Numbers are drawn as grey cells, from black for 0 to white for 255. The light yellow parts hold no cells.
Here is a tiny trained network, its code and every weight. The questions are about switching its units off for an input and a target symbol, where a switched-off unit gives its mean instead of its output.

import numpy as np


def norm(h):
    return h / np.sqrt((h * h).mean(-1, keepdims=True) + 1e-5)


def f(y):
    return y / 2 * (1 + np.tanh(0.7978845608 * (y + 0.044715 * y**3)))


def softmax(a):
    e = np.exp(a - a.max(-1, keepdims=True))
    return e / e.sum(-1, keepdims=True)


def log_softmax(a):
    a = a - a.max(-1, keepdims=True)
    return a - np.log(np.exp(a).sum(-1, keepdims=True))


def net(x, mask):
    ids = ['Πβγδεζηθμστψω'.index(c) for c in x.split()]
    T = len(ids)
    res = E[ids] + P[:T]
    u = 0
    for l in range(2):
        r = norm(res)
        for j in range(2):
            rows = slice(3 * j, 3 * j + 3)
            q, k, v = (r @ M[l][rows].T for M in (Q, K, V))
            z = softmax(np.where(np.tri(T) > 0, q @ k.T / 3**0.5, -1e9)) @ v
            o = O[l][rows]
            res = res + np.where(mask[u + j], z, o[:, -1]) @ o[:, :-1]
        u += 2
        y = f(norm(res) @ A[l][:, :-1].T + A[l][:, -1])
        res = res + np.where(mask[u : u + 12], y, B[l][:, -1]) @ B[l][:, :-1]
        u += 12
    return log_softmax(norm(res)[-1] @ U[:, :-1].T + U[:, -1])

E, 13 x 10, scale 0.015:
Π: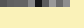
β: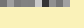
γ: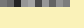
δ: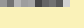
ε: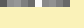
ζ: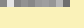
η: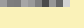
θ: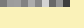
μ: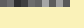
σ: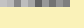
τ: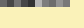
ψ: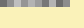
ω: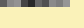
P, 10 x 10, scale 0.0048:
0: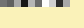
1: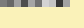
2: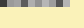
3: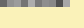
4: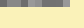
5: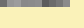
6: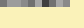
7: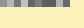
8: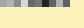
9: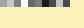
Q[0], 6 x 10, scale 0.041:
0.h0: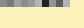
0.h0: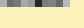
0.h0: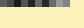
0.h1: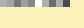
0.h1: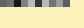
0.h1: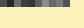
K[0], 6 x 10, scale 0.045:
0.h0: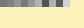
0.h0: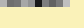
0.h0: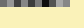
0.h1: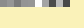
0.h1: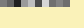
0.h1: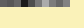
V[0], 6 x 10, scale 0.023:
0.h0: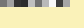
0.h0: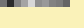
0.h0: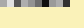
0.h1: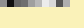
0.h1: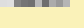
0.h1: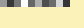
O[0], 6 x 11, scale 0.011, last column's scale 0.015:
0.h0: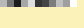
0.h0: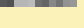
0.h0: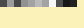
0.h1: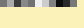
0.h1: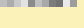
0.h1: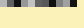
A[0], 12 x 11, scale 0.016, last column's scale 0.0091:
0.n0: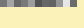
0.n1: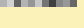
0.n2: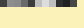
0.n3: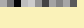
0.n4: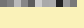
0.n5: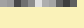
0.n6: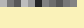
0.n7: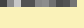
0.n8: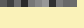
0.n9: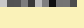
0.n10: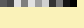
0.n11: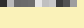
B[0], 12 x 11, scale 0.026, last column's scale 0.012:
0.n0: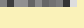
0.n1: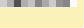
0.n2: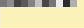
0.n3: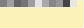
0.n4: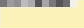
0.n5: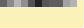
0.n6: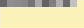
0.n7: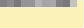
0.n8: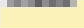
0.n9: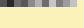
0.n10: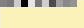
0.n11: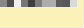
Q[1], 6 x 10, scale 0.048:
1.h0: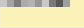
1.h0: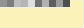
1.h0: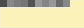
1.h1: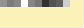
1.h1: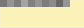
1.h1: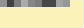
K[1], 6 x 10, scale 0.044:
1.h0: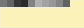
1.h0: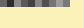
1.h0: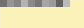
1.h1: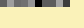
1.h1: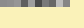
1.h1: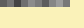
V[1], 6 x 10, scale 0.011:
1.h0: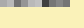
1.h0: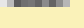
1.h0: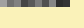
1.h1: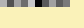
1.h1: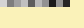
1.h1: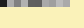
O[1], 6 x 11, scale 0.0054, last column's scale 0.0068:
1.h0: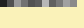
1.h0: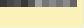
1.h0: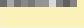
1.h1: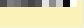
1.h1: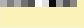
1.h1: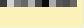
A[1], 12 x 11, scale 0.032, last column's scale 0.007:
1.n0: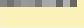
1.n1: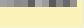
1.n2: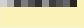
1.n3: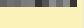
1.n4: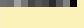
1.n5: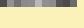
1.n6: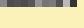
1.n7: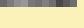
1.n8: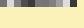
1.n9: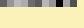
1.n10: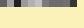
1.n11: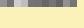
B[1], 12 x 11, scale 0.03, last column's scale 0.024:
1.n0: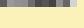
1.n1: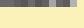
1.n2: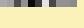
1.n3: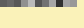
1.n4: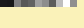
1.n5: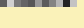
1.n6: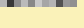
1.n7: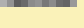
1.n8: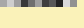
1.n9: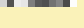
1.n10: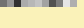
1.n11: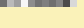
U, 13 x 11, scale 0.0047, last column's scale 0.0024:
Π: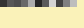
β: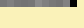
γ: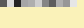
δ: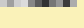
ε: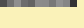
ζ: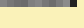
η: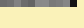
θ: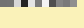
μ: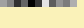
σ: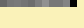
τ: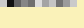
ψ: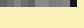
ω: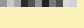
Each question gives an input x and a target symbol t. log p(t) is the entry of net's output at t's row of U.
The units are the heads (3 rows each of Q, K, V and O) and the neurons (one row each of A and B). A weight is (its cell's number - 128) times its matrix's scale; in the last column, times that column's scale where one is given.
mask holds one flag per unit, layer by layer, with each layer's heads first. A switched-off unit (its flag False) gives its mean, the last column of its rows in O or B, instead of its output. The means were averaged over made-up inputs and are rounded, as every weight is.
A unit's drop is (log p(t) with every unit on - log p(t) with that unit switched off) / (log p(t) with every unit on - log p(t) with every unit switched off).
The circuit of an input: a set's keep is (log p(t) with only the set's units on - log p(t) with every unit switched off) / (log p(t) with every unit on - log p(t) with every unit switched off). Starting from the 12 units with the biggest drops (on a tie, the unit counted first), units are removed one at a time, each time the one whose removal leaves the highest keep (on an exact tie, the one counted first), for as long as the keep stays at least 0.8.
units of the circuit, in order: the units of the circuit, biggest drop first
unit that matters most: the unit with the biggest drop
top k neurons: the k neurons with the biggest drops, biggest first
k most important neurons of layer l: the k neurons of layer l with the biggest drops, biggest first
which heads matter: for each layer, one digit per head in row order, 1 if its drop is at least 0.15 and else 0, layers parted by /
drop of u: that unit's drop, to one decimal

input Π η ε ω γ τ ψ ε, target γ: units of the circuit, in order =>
(0.h1 1.n9)
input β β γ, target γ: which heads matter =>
10 / 00
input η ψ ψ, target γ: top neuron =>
(1.n10)
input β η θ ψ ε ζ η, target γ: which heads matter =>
00 / 00
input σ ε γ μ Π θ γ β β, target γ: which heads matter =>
11 / 00
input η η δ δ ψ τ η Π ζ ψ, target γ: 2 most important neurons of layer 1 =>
(1.n9 1.n10)
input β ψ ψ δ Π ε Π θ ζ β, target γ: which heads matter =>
10 / 00
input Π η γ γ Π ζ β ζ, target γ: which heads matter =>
11 / 00
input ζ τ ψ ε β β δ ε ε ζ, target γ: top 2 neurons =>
(0.n3 1.n9)
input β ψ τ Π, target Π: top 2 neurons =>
(1.n3 1.n9)
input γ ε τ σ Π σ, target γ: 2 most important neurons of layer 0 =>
(0.n3 0.n11)
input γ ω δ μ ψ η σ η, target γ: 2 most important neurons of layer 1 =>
(1.n10 1.n9)
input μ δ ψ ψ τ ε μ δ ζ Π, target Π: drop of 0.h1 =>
0.7
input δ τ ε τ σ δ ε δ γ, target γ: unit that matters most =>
0.h1
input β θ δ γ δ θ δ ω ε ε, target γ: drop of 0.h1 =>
0.9
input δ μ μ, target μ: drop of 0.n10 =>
0.0
